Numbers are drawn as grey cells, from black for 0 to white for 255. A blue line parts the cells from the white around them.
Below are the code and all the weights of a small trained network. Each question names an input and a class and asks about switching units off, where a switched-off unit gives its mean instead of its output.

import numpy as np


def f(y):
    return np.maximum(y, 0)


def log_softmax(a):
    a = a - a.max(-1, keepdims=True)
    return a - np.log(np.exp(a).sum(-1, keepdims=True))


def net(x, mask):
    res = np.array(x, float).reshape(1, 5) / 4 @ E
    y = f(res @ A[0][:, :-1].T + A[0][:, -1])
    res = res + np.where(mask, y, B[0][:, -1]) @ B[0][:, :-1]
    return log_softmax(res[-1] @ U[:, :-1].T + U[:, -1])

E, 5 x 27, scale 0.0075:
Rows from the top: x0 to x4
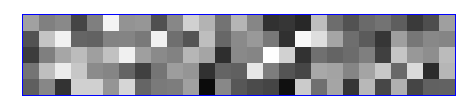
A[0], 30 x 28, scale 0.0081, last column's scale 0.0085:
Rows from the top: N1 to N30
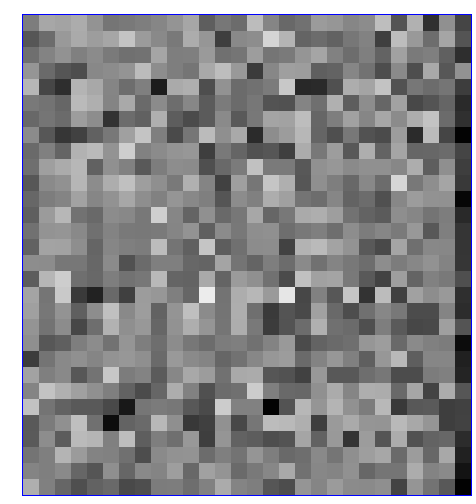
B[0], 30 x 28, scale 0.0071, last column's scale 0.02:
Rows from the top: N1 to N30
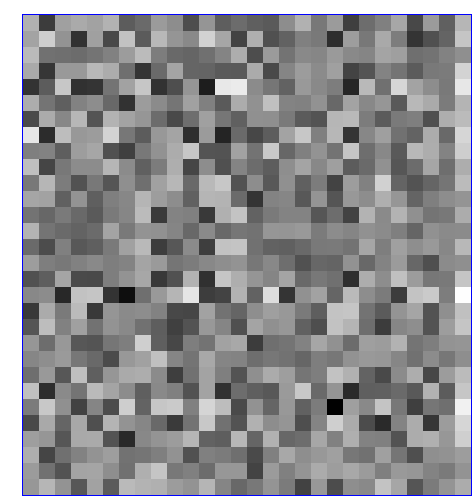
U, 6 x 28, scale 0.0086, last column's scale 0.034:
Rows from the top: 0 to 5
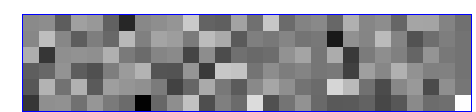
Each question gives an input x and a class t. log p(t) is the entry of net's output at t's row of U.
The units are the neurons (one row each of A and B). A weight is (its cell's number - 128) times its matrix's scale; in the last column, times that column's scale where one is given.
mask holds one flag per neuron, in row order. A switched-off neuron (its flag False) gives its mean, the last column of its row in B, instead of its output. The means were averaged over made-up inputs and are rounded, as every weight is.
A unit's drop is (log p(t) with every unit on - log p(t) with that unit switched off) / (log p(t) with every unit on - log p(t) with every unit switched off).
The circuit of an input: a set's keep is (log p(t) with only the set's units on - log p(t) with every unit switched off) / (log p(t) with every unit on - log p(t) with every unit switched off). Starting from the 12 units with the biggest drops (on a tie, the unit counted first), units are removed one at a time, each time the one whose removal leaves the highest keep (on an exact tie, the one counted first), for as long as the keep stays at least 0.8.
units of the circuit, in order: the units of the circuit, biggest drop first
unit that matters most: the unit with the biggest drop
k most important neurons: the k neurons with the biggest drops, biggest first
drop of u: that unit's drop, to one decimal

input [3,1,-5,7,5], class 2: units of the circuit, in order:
N24
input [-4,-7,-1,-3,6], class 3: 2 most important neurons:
N5, N18
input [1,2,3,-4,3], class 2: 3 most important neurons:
N18, N25, N8
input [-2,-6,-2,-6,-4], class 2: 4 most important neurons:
N8, N4, N17, N15
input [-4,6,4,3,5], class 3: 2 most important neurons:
N18, N17
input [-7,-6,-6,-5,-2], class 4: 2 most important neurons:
N26, N7
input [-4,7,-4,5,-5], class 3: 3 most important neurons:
N17, N13, N15
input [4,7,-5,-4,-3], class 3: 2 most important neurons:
N17, N15
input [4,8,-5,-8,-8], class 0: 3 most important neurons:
N18, N5, N24
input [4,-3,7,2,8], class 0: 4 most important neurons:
N9, N27, N25, N6
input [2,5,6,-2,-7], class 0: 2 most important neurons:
N18, N25
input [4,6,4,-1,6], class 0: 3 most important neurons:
N9, N5, N27
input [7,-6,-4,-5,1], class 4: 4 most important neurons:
N19, N20, N23, N17
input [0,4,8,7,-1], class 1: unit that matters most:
N2
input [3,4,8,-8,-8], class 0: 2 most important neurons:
N18, N25
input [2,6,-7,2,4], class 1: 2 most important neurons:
N25, N5
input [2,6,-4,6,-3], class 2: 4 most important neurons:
N24, N5, N1, N10
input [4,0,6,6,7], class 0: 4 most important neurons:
N9, N27, N25, N6
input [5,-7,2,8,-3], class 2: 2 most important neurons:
N24, N1
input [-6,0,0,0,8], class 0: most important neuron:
N27
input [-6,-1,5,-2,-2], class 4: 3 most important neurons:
N26, N25, N7
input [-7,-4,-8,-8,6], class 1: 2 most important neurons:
N25, N30
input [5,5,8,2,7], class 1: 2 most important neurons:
N2, N11
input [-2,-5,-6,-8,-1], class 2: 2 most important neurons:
N8, N4
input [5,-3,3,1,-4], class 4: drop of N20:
0.2
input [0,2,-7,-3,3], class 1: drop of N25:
0.1
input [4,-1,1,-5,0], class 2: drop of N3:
0.0
